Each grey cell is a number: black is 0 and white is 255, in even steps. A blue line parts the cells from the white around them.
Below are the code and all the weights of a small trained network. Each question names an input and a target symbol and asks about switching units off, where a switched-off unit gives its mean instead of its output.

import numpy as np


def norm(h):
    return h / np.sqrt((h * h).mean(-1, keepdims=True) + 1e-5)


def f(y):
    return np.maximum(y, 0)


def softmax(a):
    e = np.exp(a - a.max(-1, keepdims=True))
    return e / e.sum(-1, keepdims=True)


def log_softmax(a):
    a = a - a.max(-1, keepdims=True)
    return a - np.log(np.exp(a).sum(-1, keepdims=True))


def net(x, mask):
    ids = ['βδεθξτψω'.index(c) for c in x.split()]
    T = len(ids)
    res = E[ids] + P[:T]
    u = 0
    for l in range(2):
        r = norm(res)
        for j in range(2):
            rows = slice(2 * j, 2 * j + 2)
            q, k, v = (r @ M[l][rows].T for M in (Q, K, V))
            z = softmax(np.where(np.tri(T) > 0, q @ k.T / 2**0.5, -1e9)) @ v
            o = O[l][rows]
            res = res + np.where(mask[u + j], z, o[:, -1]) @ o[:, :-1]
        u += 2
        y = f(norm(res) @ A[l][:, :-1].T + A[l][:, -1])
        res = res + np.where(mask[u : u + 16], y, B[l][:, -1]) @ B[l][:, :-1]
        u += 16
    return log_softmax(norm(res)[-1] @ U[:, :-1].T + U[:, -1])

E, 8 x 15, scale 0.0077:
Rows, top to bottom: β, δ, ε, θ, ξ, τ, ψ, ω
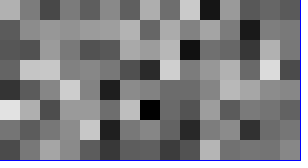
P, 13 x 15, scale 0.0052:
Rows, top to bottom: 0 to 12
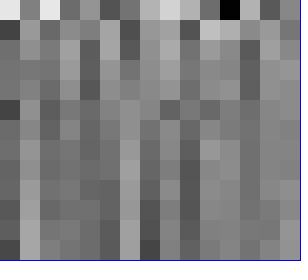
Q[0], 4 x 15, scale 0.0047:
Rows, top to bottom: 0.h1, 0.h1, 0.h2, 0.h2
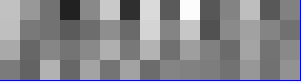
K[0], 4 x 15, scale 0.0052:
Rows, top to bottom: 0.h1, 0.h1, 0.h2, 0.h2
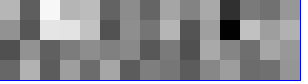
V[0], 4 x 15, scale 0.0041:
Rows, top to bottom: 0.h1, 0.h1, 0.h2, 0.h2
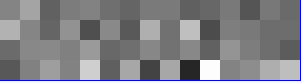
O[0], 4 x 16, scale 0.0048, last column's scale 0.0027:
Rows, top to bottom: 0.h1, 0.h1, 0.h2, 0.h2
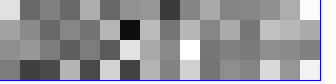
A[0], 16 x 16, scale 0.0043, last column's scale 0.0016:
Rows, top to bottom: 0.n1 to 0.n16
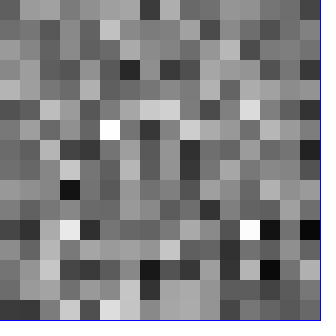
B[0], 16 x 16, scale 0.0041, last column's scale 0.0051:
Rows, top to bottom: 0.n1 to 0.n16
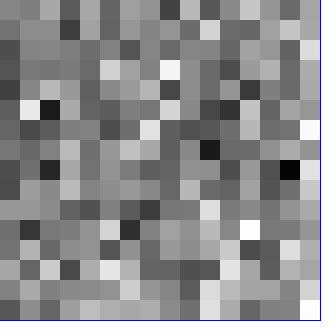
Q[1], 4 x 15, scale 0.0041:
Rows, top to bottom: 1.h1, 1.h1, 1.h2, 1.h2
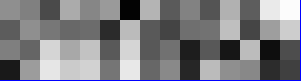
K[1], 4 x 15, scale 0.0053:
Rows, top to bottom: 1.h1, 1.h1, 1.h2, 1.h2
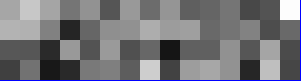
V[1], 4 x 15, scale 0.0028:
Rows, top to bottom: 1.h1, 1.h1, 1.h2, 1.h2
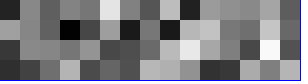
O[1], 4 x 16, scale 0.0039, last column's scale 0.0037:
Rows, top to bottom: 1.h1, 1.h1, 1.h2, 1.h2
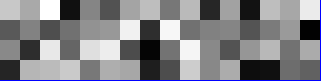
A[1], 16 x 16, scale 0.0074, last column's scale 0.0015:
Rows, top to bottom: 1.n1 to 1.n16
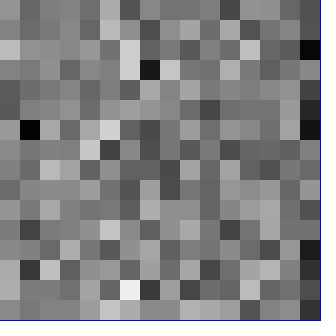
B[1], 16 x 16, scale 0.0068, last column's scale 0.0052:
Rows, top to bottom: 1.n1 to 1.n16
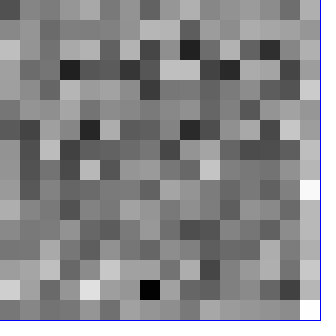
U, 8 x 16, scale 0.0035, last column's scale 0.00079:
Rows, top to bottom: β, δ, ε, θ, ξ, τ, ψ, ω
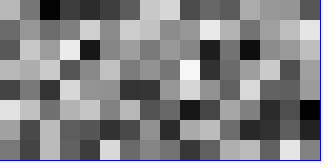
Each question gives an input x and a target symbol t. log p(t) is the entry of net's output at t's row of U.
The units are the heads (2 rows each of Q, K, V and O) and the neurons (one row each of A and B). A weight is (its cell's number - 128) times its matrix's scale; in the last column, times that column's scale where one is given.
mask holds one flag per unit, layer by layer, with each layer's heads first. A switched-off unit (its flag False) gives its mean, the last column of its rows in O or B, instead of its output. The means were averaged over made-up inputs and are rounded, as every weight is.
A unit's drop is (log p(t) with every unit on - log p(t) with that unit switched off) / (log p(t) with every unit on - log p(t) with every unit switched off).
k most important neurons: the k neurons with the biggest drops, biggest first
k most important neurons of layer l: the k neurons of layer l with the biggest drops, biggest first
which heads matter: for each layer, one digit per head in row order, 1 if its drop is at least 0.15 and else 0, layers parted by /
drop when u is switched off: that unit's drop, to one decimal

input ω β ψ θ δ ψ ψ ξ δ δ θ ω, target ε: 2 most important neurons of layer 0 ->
(0.n14; 0.n12)
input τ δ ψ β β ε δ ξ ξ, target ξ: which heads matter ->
11 / 10
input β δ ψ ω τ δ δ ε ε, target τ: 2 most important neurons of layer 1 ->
(1.n15; 1.n3)
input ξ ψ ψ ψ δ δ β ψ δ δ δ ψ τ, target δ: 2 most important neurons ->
(1.n9; 1.n2)
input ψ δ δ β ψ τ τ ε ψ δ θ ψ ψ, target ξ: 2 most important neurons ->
(0.n4; 0.n13)
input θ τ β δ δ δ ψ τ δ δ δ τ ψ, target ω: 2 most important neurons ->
(1.n7; 0.n4)
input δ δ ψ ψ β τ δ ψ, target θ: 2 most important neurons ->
(0.n4; 1.n14)
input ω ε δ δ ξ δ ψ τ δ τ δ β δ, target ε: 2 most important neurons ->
(0.n14; 0.n7)
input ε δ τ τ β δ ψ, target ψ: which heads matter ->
11 / 11
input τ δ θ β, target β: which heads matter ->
00 / 01
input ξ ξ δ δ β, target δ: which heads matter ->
00 / 01
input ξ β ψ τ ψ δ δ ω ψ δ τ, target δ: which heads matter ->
10 / 11
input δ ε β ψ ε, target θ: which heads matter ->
10 / 00
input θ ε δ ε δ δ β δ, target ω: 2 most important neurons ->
(1.n7; 0.n9)
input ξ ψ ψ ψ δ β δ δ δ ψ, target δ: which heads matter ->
10 / 11
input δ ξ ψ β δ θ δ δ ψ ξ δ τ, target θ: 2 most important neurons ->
(0.n13; 1.n14)
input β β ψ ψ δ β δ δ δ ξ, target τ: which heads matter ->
01 / 11
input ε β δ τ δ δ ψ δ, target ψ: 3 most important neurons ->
(0.n13; 0.n7; 1.n9)
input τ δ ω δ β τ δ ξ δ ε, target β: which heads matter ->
10 / 01
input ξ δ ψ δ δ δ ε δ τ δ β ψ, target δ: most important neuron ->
(0.n7)
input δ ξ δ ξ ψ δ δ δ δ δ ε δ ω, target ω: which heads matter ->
01 / 00
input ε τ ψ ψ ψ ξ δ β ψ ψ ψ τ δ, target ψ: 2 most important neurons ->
(0.n13; 1.n9)
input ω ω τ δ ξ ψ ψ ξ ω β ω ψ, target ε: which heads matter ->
10 / 01
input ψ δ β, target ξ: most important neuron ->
(1.n1)
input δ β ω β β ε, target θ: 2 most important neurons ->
(1.n4; 0.n7)
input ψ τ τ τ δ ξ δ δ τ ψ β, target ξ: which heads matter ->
01 / 10
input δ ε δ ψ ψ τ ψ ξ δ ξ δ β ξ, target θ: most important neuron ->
(1.n14)
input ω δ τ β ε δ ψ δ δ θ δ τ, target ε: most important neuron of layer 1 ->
(1.n13)
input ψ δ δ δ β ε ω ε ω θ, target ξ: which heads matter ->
11 / 10
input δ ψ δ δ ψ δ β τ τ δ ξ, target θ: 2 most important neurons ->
(1.n14; 0.n13)
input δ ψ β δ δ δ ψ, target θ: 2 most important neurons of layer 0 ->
(0.n4; 0.n13)
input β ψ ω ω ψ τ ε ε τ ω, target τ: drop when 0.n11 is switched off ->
0.0
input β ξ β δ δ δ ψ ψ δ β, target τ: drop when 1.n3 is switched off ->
0.2
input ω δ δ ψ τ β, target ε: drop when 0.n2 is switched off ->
0.1
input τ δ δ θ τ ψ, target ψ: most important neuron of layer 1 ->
(1.n8)
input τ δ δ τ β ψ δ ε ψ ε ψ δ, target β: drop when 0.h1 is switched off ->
0.6
